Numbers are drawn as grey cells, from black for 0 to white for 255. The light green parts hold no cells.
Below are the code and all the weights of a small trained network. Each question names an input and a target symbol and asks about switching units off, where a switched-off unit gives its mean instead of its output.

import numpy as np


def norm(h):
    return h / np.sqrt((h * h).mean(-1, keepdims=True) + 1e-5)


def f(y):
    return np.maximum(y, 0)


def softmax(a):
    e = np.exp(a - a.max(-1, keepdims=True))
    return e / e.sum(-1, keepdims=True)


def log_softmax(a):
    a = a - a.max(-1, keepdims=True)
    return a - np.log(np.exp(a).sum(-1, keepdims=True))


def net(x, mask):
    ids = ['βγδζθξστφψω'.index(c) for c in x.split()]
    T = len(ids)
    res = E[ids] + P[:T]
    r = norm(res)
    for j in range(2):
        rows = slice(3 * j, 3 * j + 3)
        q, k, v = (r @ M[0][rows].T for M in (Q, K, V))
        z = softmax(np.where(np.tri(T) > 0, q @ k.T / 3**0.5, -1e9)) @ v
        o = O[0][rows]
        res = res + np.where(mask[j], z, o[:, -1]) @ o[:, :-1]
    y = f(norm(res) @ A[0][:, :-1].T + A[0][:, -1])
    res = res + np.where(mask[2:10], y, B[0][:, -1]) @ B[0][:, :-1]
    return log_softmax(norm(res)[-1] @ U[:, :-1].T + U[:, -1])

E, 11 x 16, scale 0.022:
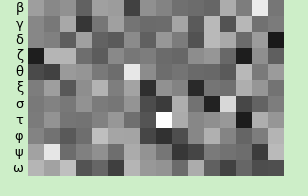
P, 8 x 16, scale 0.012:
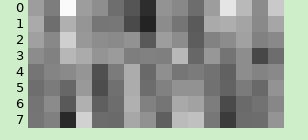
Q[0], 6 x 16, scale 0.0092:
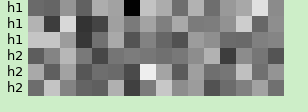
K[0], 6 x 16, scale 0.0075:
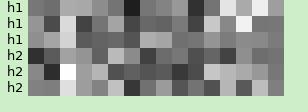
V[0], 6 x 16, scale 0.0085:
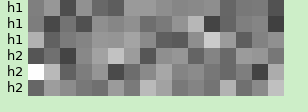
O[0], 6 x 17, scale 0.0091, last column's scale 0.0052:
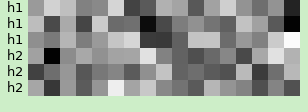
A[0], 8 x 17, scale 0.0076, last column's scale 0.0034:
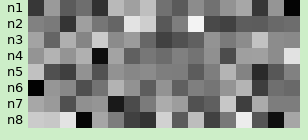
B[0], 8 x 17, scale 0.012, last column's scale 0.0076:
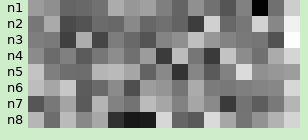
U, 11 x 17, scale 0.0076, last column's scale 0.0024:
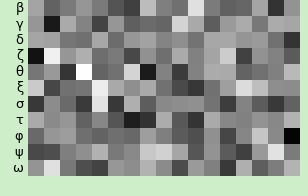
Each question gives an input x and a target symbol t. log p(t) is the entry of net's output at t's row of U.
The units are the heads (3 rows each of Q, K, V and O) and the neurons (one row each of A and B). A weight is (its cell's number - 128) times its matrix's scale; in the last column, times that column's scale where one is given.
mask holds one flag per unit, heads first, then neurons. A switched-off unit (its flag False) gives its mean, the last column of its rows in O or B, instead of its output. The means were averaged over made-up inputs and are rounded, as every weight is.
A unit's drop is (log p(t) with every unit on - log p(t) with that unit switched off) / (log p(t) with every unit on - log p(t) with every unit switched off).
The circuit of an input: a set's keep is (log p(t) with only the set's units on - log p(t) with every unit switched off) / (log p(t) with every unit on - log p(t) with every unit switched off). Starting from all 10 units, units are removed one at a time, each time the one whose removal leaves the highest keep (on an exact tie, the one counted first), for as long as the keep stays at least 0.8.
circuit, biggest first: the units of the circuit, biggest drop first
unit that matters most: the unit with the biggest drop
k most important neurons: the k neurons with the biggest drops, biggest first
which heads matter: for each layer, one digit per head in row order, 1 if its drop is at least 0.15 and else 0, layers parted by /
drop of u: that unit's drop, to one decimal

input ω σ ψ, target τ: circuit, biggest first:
[h2 n8]
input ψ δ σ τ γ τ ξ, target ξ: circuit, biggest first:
[h2 n5]
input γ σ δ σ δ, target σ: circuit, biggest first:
[n7 h1 n6]
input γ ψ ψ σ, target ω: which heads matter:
10
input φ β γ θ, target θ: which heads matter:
01
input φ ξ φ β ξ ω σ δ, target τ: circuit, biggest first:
[h1]
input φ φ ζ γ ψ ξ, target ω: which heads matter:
10
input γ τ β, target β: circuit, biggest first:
[h1 n3]
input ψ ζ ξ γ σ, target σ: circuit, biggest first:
[h1 n7]
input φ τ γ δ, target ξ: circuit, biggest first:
[n5 n3]
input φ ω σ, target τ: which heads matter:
01
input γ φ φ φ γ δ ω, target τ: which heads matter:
10
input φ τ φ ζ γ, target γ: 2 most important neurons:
[n4 n2]
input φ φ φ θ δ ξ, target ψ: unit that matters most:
h2
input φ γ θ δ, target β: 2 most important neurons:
[n7 n2]
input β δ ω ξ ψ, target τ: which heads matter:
11
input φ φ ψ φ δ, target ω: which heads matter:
01
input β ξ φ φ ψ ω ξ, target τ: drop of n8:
0.1
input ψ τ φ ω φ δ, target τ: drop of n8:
0.2
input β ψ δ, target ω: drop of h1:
1.0
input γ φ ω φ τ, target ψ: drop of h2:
0.1
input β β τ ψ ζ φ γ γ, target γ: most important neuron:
[n4]
